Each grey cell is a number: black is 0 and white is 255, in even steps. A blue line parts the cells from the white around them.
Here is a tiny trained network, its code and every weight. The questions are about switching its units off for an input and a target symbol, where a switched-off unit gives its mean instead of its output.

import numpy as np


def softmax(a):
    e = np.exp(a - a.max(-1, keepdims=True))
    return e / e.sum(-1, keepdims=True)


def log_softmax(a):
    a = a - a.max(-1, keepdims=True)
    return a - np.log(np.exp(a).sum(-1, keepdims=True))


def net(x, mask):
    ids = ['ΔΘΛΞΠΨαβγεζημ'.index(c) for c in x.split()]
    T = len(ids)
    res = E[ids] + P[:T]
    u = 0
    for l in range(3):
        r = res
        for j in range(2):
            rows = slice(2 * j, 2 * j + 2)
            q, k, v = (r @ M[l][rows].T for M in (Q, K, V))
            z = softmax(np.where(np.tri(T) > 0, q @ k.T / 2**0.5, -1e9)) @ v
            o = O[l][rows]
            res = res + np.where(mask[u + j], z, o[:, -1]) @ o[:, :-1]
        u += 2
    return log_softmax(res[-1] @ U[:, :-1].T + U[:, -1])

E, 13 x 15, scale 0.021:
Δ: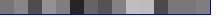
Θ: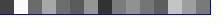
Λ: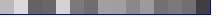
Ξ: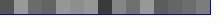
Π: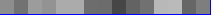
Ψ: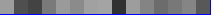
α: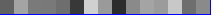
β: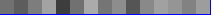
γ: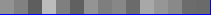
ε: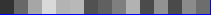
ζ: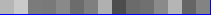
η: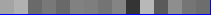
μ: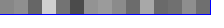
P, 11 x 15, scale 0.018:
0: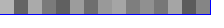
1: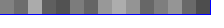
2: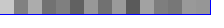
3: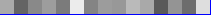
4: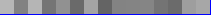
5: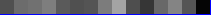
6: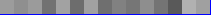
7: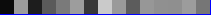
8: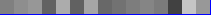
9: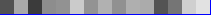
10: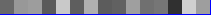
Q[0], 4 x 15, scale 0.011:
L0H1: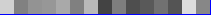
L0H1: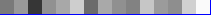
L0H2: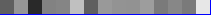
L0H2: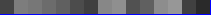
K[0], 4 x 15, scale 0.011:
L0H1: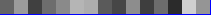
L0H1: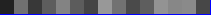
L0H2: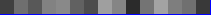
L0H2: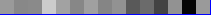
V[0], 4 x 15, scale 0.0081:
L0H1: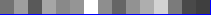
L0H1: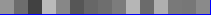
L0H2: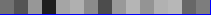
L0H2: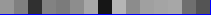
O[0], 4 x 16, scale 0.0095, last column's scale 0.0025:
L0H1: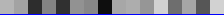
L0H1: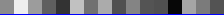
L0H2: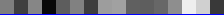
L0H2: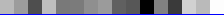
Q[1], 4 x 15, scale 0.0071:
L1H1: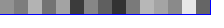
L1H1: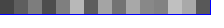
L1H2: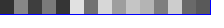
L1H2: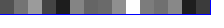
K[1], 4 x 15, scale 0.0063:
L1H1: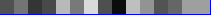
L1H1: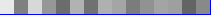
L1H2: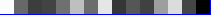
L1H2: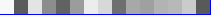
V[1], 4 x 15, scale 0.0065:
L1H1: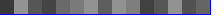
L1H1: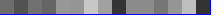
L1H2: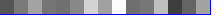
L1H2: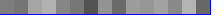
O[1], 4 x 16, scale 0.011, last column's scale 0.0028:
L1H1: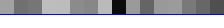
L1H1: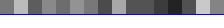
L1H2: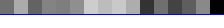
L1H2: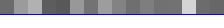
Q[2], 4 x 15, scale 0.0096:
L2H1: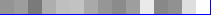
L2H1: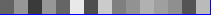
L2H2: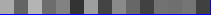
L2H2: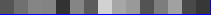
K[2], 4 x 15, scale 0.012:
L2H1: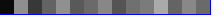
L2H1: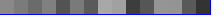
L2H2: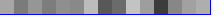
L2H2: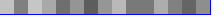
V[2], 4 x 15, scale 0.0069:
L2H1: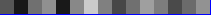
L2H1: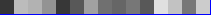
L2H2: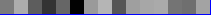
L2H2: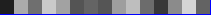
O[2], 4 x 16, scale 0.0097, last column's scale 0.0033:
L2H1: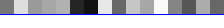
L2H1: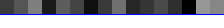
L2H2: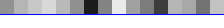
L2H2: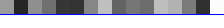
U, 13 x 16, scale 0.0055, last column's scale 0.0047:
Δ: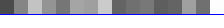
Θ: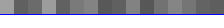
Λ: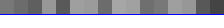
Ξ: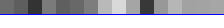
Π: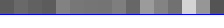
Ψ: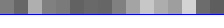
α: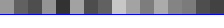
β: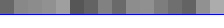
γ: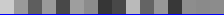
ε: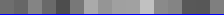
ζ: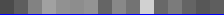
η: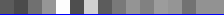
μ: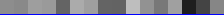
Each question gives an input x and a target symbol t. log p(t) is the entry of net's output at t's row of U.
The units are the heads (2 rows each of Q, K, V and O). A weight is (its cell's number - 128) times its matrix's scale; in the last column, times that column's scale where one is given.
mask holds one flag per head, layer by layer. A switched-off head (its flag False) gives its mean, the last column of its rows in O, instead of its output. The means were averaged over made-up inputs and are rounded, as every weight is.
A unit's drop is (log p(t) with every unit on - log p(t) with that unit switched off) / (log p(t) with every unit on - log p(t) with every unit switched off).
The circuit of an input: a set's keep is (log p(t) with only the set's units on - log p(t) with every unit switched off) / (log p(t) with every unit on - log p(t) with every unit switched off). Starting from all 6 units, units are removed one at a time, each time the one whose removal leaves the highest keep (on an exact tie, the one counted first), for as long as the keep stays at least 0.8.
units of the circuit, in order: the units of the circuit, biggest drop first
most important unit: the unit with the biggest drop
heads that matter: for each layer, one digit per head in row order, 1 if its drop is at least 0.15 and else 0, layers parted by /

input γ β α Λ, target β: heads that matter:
00 / 00 / 10
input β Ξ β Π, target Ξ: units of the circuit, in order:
L0H2, L1H2
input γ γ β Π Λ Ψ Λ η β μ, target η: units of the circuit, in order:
L0H1, L0H2
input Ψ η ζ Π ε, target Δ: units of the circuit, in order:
L0H1
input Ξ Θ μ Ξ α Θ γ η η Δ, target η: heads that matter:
11 / 10 / 00
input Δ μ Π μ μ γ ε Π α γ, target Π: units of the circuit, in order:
L0H2, L2H1, L1H2
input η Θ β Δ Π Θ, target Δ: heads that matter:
10 / 00 / 00
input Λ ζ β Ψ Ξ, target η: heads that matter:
10 / 01 / 00
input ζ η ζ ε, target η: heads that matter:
10 / 00 / 00
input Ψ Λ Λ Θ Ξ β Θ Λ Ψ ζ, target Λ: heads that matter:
00 / 00 / 10
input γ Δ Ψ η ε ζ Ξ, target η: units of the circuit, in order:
L0H1, L1H2
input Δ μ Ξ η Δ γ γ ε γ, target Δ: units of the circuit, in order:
L0H1, L1H2
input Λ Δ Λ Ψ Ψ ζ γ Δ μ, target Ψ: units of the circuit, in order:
L2H2, L1H2
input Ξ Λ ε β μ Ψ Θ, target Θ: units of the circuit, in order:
L2H1, L2H2
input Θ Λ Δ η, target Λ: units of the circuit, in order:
L2H1
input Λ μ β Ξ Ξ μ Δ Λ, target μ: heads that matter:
01 / 00 / 00
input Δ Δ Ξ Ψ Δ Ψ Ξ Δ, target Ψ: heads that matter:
00 / 01 / 10
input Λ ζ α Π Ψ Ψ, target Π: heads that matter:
01 / 00 / 01
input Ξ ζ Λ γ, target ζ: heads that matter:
01 / 00 / 11
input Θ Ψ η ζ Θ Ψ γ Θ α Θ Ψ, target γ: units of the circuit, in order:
L1H1
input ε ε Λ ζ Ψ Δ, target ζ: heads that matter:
01 / 00 / 01
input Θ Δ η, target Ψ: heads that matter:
00 / 11 / 01
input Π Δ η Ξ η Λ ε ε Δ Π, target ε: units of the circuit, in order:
L2H2, L0H2
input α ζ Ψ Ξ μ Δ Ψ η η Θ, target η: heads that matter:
11 / 00 / 00
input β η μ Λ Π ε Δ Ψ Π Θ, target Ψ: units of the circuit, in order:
L2H1, L1H2
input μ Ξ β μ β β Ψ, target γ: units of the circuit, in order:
L1H1, L0H1
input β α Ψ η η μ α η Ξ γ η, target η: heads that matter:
10 / 01 / 00
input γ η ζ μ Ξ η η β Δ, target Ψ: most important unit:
L2H2
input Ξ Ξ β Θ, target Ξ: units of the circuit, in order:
L0H2, L1H2
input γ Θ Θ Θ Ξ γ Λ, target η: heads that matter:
10 / 01 / 00
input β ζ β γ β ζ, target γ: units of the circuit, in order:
L0H1, L2H2
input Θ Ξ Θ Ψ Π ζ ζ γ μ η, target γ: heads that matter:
11 / 00 / 00
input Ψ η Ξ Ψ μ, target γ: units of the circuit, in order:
L2H2, L0H1
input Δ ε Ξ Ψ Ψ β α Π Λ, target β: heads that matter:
00 / 00 / 11
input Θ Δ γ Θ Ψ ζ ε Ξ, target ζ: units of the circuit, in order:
L0H2, L2H1
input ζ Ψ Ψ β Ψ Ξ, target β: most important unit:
L2H1
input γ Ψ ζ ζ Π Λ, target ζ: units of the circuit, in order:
L0H2, L2H2, L2H1
